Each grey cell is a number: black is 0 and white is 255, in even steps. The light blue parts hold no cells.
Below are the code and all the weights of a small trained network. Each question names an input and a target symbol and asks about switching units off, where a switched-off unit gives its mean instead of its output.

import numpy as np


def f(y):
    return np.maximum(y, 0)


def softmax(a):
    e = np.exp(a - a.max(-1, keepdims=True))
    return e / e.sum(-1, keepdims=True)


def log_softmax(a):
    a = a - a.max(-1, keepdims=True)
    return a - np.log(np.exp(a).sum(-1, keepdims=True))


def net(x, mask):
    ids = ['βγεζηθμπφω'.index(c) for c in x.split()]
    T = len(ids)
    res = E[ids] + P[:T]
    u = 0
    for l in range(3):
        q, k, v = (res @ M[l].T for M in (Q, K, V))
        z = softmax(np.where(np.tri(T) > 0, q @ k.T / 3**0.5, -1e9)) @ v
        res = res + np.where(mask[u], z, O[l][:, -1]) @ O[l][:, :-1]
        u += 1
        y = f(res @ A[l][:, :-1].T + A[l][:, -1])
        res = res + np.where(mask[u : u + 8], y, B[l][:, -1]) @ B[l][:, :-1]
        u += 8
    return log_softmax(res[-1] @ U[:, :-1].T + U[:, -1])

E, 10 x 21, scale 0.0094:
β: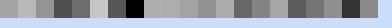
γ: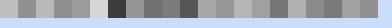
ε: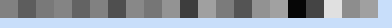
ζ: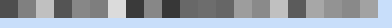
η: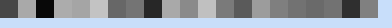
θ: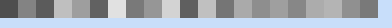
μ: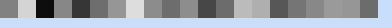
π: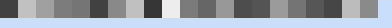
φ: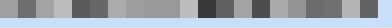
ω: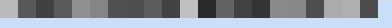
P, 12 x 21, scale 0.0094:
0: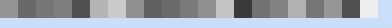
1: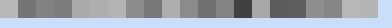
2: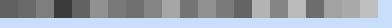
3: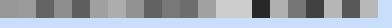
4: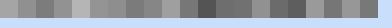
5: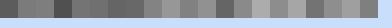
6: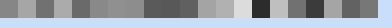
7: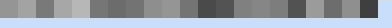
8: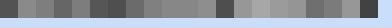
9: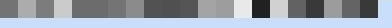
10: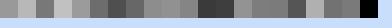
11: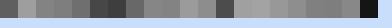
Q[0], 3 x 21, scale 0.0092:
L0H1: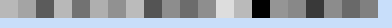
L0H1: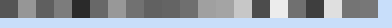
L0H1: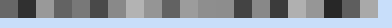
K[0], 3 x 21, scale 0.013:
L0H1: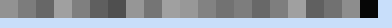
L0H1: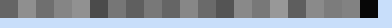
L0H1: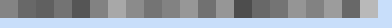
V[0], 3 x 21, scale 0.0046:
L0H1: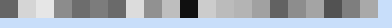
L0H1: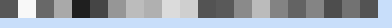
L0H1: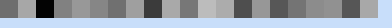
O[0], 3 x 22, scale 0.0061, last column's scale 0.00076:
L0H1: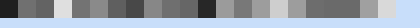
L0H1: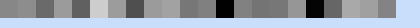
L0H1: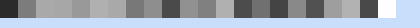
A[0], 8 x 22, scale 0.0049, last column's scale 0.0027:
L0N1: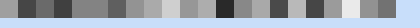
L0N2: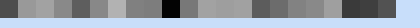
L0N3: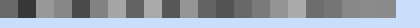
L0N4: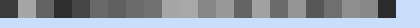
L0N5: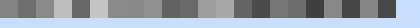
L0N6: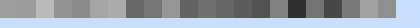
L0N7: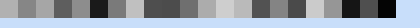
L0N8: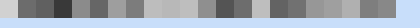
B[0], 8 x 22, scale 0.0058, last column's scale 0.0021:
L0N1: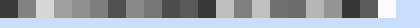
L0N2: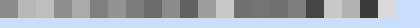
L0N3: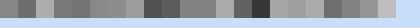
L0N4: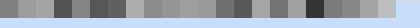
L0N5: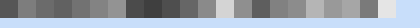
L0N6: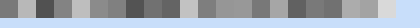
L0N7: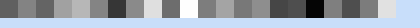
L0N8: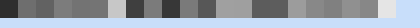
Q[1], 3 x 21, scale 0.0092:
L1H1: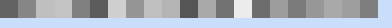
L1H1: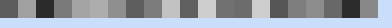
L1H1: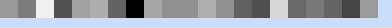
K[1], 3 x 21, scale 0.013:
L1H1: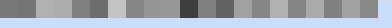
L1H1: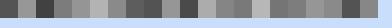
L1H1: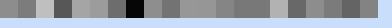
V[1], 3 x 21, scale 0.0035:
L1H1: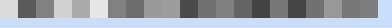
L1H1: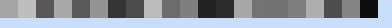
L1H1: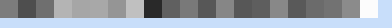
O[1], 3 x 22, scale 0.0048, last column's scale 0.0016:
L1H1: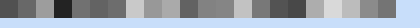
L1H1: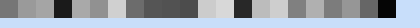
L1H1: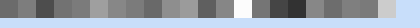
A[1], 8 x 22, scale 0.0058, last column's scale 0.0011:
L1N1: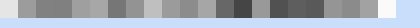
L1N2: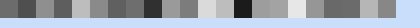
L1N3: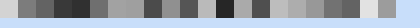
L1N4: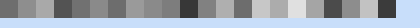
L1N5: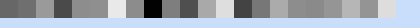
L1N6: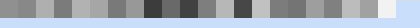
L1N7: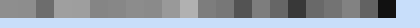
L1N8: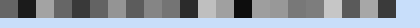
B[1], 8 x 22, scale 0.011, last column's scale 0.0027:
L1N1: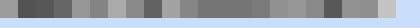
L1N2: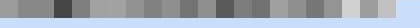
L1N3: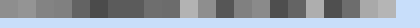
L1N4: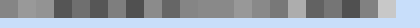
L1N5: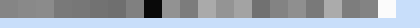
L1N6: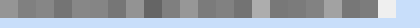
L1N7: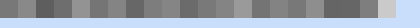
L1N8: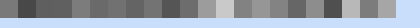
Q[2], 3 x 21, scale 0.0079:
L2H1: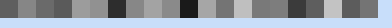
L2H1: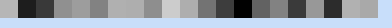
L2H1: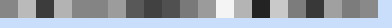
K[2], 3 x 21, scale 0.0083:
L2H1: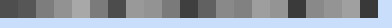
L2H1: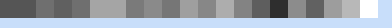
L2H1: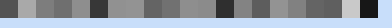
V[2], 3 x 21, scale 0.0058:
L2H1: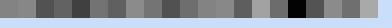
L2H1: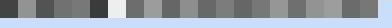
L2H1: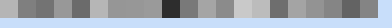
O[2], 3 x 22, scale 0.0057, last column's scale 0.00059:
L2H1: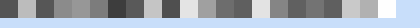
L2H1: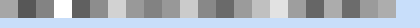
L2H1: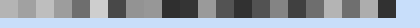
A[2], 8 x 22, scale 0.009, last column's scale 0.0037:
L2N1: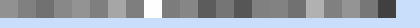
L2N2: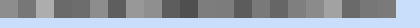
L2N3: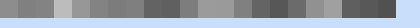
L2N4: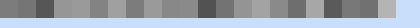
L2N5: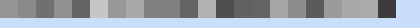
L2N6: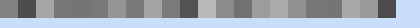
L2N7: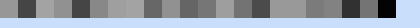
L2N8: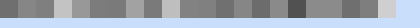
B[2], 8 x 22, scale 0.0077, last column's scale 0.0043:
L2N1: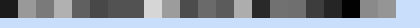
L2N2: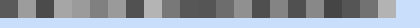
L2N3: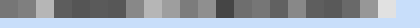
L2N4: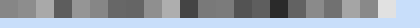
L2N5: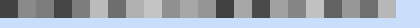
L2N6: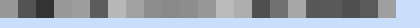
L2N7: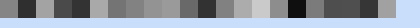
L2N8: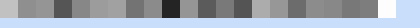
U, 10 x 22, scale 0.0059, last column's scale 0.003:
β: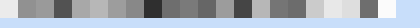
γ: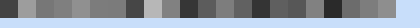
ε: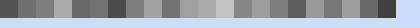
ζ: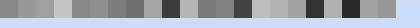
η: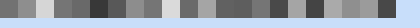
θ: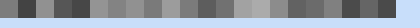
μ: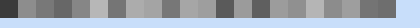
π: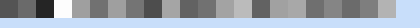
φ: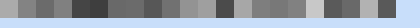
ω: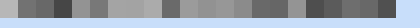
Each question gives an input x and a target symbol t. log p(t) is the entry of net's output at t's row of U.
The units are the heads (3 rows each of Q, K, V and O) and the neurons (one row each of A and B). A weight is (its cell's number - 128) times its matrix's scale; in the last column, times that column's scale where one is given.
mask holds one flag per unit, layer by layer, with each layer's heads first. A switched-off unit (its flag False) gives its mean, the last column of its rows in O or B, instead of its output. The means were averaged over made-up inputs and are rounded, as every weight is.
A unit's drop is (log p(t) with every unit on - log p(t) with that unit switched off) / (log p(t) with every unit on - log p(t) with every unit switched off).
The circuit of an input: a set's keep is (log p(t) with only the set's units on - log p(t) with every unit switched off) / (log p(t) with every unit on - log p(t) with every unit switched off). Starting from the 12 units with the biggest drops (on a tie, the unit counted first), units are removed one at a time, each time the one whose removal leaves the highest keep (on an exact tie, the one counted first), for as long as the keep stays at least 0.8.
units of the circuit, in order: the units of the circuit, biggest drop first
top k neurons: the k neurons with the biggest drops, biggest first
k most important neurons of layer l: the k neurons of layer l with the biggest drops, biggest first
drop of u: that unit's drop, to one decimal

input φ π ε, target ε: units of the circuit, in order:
(L1N8, L2H1)
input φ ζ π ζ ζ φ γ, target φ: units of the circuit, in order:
(L0H1, L1N3)
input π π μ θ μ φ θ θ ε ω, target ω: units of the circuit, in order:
(L0H1, L0N7)
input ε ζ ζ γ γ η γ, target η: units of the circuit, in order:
(L2N3, L0H1, L0N2, L1N5)
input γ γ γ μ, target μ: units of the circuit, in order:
(L2N5, L0H1, L2H1)
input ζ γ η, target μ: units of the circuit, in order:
(L1N2, L2N5)
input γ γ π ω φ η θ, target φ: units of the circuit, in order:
(L0H1, L1N3)
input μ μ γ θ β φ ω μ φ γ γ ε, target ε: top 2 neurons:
(L1N8, L1N4)
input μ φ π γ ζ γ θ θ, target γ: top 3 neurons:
(L1N5, L2N1, L2N4)
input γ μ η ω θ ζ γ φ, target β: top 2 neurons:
(L0N7, L1N5)
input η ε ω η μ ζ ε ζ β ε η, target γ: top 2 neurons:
(L2N4, L1N7)
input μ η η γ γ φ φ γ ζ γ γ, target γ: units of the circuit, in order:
(L2H1, L2N2)
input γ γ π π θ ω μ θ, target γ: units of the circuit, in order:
(L1N5, L2N1, L2N4)
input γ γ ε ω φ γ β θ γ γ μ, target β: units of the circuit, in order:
(L1H1)
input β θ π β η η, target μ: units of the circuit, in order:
(L1N2, L2N5, L0N4)
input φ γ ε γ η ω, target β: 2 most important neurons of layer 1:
(L1N2, L1N5)
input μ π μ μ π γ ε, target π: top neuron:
(L0N5)
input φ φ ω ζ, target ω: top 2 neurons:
(L0N7, L1N1)
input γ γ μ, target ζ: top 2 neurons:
(L1N4, L0N1)
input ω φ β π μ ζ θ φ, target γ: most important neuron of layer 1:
(L1N5)
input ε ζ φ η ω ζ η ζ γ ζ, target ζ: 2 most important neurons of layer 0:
(L0N7, L0N2)
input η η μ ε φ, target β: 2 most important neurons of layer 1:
(L1N5, L1N4)
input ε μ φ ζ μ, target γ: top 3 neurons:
(L1N5, L2N1, L2N4)
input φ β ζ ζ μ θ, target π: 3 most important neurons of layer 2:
(L2N6, L2N8, L2N3)
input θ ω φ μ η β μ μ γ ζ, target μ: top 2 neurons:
(L2N5, L0N2)
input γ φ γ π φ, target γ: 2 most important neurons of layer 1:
(L1N5, L1N3)
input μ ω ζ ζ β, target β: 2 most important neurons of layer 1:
(L1N5, L1N6)
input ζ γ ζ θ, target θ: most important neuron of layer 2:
(L2N7)
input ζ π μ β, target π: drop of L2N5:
0.0
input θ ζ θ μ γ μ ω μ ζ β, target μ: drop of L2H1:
0.2
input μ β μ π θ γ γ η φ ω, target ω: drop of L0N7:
0.9
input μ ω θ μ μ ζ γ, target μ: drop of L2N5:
1.2
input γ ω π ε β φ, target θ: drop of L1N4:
0.1
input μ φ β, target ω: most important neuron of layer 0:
(L0N4)
